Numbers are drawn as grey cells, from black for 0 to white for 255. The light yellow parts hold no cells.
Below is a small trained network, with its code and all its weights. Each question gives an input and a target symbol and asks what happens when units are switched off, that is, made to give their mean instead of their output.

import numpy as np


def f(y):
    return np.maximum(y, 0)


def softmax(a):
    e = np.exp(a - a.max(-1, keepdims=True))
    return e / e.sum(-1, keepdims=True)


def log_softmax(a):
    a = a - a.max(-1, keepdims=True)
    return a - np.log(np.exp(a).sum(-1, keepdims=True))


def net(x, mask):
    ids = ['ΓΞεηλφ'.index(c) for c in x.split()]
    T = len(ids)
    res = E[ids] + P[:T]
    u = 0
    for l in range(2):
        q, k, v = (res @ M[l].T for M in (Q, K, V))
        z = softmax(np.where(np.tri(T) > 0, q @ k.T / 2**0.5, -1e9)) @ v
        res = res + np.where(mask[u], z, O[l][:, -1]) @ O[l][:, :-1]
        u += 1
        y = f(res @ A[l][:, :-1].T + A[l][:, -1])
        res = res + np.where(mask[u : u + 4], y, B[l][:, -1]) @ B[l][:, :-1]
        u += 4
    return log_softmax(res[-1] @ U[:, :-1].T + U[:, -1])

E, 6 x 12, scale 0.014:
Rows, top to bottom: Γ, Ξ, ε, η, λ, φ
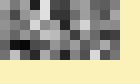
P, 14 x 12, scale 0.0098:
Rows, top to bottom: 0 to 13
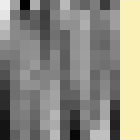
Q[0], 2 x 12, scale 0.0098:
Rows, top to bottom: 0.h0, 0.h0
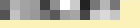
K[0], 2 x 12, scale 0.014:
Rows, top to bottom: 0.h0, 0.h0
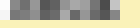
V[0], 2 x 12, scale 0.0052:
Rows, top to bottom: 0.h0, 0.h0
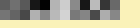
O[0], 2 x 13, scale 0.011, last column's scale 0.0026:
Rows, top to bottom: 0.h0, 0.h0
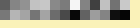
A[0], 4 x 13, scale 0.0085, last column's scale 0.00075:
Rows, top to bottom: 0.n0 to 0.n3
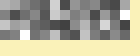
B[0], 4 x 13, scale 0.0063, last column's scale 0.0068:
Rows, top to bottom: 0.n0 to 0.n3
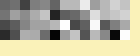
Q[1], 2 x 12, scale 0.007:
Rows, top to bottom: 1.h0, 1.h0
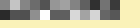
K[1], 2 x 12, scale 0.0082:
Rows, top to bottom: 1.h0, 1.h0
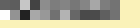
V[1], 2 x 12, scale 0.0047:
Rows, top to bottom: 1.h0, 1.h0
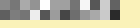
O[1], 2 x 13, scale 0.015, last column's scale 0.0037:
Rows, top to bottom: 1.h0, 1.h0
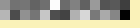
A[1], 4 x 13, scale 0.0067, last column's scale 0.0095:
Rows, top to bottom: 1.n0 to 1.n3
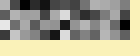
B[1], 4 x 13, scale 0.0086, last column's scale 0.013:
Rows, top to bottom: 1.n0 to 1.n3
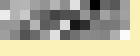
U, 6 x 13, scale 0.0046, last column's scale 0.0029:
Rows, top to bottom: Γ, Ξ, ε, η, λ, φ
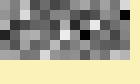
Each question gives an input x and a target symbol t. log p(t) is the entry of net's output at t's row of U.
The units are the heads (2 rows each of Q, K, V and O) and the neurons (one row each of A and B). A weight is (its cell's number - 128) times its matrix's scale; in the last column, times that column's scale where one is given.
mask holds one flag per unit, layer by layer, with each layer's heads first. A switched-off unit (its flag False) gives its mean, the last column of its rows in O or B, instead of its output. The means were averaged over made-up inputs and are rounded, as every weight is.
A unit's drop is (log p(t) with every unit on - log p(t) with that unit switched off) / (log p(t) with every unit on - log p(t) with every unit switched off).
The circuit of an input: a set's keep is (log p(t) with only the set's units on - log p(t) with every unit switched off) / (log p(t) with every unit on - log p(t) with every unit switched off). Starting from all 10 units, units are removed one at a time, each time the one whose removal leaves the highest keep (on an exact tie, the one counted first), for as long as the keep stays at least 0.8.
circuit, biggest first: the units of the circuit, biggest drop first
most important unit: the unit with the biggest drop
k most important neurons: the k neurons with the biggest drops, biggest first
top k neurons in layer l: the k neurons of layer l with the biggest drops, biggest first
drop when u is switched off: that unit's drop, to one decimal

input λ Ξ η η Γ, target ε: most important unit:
0.h0
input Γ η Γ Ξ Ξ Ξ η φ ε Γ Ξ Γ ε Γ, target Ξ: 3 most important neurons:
[1.n1, 0.n3, 1.n0]
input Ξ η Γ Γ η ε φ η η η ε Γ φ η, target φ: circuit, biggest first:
[0.h0, 1.h0, 1.n3, 0.n1]
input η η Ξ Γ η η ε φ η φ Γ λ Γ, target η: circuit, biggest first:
[1.n3, 0.h0]
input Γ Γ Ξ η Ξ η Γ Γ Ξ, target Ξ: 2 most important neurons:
[1.n1, 1.n0]
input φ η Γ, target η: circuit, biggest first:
[0.h0, 1.n3, 0.n2]
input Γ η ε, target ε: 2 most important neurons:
[0.n2, 1.n0]
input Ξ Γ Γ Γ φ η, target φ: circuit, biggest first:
[0.h0, 1.h0, 0.n1, 1.n3]
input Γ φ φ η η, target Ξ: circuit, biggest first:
[1.h0, 1.n1, 0.n3]
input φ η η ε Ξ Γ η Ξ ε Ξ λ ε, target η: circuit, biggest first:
[0.h0, 1.n3]
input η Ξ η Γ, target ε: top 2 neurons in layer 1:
[1.n0, 1.n3]
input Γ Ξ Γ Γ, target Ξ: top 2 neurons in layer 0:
[0.n3, 0.n1]
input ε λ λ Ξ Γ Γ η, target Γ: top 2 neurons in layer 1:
[1.n2, 1.n3]
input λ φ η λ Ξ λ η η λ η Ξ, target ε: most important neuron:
[1.n2]
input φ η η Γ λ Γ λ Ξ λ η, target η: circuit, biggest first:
[0.h0, 0.n3]
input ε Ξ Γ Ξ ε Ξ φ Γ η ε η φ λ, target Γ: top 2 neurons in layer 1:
[1.n3, 1.n2]
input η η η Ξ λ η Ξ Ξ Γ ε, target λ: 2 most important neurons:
[1.n0, 0.n0]
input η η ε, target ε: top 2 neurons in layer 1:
[1.n0, 1.n3]
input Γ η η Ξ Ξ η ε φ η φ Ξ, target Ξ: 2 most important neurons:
[1.n1, 0.n3]
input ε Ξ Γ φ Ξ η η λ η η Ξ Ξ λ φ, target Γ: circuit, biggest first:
[1.h0]
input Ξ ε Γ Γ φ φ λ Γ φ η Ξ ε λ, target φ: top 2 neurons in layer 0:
[0.n1, 0.n3]
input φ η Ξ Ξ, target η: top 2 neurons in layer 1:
[1.n3, 1.n1]
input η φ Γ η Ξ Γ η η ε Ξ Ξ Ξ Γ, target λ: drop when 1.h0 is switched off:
0.7
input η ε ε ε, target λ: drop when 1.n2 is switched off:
0.1
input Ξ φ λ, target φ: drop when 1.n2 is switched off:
0.0
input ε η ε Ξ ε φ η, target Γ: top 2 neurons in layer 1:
[1.n3, 1.n2]
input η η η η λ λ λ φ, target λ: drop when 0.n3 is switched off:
0.2
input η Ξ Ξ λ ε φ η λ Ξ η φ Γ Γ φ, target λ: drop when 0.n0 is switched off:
0.2
